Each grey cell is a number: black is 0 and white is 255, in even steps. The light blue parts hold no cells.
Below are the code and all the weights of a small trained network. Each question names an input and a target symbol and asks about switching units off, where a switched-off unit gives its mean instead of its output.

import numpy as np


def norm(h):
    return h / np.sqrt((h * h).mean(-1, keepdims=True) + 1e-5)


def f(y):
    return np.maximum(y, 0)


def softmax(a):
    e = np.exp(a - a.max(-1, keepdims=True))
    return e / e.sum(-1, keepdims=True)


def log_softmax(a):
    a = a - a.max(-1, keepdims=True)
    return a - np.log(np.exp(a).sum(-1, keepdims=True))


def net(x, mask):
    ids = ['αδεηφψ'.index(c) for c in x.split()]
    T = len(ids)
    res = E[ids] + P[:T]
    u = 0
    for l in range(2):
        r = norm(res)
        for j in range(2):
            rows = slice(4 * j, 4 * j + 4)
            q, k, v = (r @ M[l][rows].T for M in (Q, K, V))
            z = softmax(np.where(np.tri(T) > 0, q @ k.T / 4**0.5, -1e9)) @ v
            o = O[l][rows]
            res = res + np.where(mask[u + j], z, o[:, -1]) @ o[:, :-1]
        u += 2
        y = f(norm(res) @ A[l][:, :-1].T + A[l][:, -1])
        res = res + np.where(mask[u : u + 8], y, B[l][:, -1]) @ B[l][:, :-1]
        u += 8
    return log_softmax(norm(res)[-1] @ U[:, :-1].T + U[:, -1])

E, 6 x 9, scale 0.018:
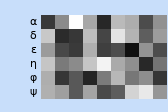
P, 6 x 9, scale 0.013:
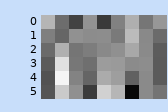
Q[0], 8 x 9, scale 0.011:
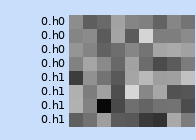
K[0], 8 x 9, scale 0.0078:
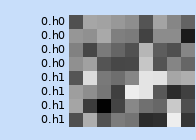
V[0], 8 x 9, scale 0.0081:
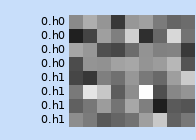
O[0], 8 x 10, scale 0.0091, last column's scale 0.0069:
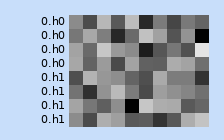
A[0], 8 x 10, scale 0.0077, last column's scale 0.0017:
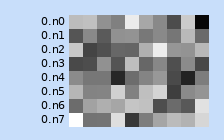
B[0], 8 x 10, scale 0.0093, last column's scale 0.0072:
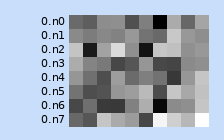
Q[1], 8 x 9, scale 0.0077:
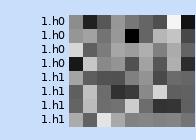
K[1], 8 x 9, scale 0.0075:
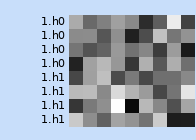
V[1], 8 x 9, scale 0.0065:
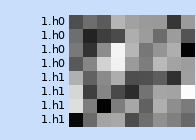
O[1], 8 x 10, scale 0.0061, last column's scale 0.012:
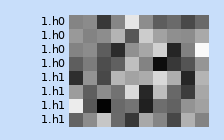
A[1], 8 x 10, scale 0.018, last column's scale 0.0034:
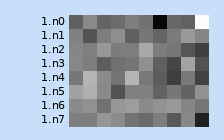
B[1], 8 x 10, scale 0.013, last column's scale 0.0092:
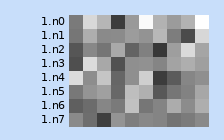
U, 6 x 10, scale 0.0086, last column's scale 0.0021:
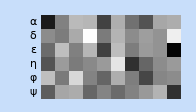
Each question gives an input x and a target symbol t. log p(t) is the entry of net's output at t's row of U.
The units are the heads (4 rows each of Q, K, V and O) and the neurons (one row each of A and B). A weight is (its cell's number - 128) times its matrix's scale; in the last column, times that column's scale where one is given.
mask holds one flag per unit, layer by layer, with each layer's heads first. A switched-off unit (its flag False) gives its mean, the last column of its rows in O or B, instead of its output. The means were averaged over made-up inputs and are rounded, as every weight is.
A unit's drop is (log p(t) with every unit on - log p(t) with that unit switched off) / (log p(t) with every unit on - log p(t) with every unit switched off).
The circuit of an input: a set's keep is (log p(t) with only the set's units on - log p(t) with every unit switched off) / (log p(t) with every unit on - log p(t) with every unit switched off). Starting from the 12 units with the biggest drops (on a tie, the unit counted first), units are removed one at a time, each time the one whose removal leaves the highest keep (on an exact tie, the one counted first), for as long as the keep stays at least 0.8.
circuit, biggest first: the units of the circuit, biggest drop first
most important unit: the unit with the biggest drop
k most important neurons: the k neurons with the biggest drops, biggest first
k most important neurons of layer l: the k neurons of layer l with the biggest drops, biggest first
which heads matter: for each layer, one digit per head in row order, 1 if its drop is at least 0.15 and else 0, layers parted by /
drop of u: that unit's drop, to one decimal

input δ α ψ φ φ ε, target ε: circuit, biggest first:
(0.h1)
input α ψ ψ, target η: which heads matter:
01 / 10
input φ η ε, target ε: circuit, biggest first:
(0.h1, 1.h0)
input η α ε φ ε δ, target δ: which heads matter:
01 / 00
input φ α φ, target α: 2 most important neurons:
(0.n7, 1.n2)
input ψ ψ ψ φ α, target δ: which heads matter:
01 / 01
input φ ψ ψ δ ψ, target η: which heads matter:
01 / 00
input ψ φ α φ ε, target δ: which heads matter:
01 / 10
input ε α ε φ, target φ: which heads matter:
11 / 00
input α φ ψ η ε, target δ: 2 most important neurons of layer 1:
(1.n0, 1.n3)
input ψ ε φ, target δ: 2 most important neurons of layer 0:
(0.n2, 0.n4)
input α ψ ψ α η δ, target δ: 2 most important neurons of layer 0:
(0.n2, 0.n7)
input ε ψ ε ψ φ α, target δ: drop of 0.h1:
1.4
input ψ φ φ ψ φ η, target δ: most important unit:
0.h1
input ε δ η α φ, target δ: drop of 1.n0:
0.2
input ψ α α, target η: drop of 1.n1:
0.0
